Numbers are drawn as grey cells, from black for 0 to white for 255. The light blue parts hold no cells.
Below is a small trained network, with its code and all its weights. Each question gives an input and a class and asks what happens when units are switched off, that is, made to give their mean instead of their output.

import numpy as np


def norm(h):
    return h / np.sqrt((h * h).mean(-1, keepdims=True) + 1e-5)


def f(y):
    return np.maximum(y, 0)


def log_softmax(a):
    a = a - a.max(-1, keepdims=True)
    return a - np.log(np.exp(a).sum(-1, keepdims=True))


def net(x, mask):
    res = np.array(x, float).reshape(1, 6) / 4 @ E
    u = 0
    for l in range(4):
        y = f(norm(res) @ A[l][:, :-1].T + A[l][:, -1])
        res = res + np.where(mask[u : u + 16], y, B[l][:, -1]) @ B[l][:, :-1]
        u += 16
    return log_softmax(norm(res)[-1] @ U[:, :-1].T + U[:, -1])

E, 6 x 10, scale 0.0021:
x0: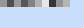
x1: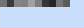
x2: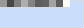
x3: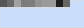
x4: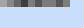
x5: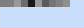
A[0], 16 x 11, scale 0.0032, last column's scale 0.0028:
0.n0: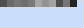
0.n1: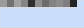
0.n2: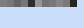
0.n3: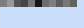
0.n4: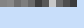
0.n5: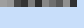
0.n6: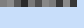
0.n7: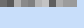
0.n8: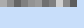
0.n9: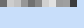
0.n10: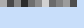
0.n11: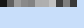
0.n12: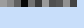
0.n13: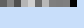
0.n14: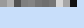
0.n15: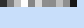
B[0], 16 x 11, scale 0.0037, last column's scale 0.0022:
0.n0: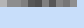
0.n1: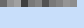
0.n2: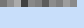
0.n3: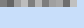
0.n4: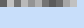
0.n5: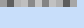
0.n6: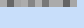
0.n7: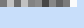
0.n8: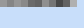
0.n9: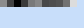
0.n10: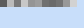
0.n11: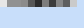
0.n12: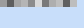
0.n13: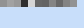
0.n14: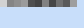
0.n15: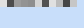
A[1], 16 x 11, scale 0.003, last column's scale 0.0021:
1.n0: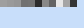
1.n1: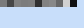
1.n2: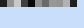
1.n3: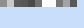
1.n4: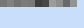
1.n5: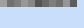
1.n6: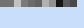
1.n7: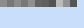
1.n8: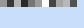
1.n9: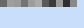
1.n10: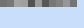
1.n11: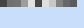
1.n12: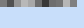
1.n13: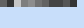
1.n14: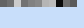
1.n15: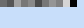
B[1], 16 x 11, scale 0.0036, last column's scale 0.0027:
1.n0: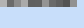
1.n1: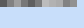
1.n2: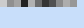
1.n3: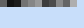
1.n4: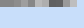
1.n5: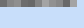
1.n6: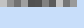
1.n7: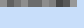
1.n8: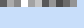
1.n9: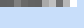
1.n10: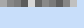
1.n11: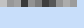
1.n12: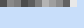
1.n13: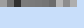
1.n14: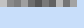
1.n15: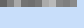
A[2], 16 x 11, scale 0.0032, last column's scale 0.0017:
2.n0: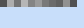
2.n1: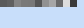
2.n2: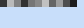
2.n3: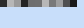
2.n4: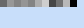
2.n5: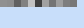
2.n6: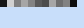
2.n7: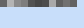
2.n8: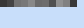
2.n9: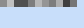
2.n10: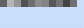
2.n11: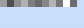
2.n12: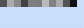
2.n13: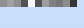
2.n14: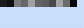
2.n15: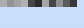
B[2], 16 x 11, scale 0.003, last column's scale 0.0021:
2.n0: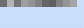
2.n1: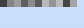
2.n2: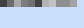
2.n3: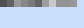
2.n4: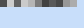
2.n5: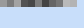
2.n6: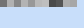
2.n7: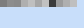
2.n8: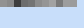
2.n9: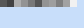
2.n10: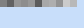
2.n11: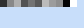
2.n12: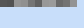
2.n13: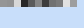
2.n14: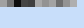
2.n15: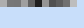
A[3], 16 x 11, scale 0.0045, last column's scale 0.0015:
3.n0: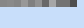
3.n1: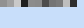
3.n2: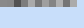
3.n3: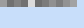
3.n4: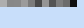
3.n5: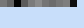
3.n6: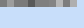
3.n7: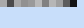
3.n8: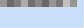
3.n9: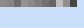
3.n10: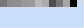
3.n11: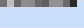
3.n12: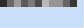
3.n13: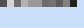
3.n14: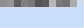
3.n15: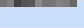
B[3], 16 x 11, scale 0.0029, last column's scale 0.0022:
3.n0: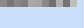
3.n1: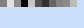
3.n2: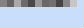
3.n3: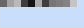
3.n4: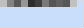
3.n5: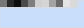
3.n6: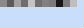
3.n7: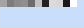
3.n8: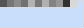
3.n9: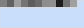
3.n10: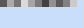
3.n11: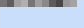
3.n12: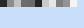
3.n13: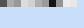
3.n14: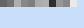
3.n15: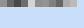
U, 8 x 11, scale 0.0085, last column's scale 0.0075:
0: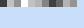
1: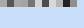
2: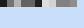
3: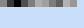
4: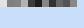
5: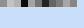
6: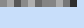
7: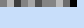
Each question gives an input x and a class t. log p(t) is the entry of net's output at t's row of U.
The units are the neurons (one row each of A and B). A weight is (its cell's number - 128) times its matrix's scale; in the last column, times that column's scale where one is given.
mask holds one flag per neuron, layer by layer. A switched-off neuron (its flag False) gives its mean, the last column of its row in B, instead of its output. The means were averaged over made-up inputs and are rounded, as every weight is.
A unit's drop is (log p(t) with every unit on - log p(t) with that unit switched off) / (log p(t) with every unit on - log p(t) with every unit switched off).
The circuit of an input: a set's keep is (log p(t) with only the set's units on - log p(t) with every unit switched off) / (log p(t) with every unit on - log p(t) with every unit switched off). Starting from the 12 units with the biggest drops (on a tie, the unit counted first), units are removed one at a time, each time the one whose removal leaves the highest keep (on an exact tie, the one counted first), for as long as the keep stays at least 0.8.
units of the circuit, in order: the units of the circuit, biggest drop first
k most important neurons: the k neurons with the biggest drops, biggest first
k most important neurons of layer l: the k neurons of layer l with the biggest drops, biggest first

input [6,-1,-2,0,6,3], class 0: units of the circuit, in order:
0.n10
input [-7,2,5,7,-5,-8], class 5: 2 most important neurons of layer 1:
1.n11; 1.n8
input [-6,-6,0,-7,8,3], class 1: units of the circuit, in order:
0.n5; 0.n3
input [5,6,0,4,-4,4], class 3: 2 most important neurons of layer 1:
1.n13; 1.n4
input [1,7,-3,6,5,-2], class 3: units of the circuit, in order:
1.n13; 3.n5
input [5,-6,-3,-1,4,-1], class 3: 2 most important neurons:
1.n3; 0.n9
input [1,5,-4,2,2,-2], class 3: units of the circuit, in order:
1.n13; 3.n5
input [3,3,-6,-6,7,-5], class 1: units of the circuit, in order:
0.n12; 0.n5; 3.n7
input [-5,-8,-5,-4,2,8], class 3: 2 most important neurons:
1.n3; 0.n9
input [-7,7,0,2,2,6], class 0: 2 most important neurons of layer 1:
1.n3; 1.n4
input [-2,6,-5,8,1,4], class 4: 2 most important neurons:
1.n6; 0.n9
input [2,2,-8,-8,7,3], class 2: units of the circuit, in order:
1.n9; 2.n9; 2.n2
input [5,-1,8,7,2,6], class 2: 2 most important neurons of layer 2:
2.n11; 2.n1
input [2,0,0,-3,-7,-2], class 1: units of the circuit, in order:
0.n15
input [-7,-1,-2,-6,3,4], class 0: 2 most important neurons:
0.n4; 0.n11
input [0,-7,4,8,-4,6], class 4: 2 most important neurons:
0.n11; 1.n6
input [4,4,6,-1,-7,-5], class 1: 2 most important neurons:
0.n15; 1.n9
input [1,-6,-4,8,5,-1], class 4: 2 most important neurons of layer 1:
1.n6; 1.n14
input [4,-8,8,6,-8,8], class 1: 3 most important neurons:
0.n15; 1.n9; 1.n3
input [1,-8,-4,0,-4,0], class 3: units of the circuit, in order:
0.n9
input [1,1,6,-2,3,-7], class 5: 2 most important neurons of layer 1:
1.n11; 1.n9
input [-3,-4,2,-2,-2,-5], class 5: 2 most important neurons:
0.n13; 2.n13
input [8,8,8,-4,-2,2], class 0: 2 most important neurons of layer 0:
0.n9; 0.n10
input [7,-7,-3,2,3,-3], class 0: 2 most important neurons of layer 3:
3.n13; 3.n10
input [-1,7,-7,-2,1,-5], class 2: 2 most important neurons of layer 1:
1.n3; 1.n9
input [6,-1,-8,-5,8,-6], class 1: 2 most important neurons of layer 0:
0.n12; 0.n5
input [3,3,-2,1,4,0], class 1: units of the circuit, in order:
0.n12
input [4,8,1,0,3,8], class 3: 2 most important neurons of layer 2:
2.n14; 2.n8
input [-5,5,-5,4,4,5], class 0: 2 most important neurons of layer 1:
1.n12; 1.n3
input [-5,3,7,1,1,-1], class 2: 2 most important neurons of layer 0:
0.n7; 0.n10
